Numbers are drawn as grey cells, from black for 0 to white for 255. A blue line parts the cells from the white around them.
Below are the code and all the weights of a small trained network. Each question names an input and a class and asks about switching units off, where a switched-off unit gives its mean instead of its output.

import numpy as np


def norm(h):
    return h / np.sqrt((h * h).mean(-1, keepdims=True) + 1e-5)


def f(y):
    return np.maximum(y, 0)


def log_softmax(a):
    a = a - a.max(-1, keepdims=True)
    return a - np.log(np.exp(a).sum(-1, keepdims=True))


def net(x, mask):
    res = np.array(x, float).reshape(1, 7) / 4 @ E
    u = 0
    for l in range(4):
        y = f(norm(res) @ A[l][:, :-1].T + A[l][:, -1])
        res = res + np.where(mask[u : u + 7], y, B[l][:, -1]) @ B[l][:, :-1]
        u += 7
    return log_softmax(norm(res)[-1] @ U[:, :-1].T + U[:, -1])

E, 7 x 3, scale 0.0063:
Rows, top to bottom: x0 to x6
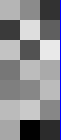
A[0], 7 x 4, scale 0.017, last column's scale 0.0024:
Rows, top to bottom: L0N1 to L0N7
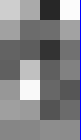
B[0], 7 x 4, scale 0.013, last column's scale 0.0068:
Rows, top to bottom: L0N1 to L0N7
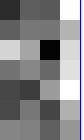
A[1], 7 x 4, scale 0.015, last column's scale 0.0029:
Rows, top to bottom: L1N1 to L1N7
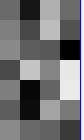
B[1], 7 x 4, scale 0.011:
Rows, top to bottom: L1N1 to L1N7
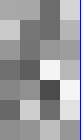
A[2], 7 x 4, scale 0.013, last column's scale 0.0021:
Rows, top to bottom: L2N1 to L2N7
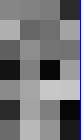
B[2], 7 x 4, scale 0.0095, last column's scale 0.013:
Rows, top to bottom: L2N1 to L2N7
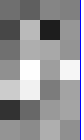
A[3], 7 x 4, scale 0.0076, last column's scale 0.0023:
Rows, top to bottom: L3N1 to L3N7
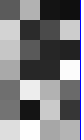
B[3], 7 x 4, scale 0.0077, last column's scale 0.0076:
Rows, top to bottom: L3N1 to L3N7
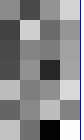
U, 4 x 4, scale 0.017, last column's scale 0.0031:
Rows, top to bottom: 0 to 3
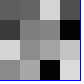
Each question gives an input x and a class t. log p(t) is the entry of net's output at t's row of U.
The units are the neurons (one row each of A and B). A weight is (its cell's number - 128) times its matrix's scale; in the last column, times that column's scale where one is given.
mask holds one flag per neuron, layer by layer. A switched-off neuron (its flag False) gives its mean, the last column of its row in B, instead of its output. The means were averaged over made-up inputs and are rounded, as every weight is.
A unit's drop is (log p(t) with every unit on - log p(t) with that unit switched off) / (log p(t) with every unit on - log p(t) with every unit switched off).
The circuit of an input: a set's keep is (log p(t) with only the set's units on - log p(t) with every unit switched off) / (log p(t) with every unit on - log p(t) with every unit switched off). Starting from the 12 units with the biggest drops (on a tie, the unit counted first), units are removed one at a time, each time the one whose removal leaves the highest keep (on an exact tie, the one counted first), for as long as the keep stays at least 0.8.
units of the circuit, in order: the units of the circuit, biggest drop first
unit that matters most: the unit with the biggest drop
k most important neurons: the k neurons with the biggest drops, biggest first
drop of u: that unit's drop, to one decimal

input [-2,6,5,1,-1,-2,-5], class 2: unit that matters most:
L0N1
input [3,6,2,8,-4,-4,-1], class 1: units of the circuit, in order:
L0N5; L0N3
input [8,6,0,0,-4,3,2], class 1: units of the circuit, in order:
L0N1; L0N5; L3N7
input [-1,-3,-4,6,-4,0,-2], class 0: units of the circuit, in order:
L0N3; L2N6; L1N4
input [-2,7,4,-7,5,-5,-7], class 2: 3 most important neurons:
L0N1; L2N5; L0N6
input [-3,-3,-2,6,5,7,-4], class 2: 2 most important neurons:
L0N1; L2N5
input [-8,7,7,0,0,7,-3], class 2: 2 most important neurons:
L2N5; L0N1
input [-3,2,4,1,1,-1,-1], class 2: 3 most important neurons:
L0N5; L0N3; L1N5
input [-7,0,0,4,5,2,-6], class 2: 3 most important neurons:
L2N5; L0N1; L0N6
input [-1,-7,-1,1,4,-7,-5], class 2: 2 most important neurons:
L0N3; L1N6
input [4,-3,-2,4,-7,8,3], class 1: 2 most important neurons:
L0N1; L3N7
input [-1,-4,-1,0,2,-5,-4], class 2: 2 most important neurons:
L0N3; L0N5
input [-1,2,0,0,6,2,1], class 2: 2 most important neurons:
L0N3; L1N6
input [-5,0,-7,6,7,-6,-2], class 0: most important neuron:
L1N4
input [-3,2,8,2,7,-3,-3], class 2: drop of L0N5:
0.1
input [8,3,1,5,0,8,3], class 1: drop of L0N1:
0.2
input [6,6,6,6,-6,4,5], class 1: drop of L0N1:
0.4
